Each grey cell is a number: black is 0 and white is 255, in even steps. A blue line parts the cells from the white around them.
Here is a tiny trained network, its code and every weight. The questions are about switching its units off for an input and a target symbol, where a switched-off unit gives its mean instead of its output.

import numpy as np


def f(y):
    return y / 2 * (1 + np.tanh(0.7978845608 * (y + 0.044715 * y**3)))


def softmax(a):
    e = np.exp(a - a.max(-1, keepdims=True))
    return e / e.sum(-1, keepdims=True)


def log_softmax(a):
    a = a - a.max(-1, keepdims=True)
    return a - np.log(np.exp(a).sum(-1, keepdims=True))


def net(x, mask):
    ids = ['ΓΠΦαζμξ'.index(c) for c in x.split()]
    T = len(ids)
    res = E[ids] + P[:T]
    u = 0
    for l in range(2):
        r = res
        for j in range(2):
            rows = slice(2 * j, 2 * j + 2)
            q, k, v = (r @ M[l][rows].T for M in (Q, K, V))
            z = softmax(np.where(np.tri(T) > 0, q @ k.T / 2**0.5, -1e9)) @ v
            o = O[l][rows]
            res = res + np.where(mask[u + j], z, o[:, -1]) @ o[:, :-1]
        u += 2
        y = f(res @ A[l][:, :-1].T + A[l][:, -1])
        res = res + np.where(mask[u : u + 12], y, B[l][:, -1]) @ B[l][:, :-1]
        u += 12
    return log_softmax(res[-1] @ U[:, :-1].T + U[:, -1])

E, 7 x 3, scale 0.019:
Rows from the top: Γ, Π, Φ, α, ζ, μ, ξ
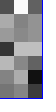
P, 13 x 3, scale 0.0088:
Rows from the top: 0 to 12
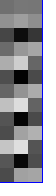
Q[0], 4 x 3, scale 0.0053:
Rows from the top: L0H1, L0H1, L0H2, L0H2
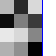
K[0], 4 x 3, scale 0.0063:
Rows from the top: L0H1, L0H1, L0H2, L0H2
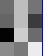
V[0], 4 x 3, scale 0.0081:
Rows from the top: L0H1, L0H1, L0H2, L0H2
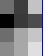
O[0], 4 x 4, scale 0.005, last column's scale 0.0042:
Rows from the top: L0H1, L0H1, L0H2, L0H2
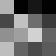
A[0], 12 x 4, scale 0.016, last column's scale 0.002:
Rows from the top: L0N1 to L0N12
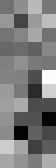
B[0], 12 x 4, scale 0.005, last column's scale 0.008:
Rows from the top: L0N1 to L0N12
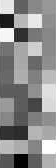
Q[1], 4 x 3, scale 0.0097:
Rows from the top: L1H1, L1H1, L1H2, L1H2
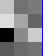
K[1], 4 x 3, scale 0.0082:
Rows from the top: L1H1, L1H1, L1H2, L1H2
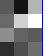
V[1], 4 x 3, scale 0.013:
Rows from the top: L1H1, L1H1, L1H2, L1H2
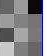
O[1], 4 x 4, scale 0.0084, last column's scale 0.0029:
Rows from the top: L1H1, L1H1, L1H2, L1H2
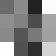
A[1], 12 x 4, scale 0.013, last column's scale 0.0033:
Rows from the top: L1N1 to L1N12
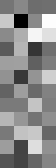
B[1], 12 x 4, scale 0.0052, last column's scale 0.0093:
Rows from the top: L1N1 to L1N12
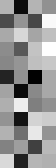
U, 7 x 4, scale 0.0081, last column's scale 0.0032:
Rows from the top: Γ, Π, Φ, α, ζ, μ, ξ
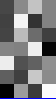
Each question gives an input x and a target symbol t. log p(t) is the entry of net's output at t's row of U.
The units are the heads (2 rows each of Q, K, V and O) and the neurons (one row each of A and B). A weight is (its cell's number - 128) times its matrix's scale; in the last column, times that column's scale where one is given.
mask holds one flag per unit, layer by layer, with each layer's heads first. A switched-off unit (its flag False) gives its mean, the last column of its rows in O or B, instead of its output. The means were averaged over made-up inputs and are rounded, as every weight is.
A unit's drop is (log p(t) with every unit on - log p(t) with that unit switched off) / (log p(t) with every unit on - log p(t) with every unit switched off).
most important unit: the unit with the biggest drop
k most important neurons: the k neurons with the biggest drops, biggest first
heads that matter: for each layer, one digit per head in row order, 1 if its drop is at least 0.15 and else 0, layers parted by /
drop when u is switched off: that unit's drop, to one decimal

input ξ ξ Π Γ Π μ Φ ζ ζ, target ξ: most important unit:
L1N9
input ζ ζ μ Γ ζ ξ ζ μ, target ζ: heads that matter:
00 / 00
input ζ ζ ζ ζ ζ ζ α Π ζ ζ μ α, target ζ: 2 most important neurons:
[L0N8; L0N11]
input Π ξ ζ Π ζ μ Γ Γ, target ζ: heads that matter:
00 / 00
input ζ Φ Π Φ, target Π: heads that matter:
00 / 10
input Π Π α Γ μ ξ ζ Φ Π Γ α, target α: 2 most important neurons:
[L0N1; L1N10]
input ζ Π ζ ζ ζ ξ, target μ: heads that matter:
00 / 01
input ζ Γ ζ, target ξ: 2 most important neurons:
[L1N9; L0N10]
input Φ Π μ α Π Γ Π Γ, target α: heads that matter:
00 / 10
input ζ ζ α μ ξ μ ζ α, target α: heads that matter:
00 / 00
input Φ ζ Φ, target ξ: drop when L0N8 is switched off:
-0.1
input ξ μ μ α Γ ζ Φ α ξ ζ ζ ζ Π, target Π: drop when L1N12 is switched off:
0.2
